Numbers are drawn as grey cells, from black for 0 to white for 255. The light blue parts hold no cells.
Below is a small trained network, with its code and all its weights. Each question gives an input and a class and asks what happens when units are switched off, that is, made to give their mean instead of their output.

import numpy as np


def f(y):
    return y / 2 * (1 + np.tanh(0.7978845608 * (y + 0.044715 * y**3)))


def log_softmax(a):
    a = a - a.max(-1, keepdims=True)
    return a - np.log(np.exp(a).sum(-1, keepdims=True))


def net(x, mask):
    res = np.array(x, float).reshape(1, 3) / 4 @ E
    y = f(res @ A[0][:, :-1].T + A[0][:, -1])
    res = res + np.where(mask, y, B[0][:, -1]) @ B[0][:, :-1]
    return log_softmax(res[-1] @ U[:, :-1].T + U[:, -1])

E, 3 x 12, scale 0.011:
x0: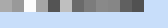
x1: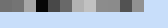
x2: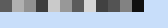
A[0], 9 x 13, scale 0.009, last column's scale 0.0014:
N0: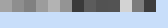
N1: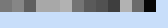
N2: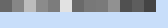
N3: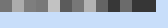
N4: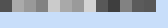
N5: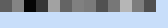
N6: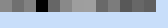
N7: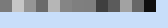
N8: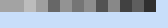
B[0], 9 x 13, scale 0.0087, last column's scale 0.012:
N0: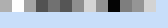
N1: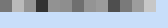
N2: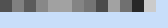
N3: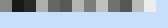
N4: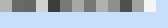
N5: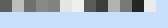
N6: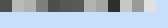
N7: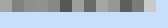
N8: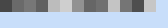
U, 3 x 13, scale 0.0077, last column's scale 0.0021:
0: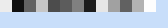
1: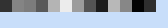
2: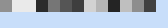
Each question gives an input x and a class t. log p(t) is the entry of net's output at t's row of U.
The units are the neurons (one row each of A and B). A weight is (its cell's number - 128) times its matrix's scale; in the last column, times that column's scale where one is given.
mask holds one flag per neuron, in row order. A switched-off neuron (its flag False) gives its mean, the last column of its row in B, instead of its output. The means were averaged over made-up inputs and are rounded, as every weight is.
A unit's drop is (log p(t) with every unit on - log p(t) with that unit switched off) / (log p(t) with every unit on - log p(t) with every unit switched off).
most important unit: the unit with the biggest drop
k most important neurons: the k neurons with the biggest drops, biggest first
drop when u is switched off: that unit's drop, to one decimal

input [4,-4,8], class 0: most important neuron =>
[N3]
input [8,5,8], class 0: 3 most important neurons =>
[N4, N3, N5]
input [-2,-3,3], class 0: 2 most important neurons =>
[N6, N3]
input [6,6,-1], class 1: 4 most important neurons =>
[N8, N0, N2, N1]
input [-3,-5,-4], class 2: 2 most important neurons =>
[N3, N4]
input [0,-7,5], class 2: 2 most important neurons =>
[N0, N1]
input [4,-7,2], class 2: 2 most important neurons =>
[N0, N5]
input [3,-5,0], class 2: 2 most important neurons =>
[N5, N0]
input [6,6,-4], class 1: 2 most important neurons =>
[N0, N8]
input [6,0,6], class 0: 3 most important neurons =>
[N4, N3, N5]
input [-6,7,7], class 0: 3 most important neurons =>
[N3, N4, N0]
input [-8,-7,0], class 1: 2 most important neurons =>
[N5, N6]
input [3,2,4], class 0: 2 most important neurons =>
[N5, N4]
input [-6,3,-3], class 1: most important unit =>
N5
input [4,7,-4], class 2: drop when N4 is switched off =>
0.1
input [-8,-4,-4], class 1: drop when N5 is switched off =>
0.2
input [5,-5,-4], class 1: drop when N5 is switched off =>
-0.1
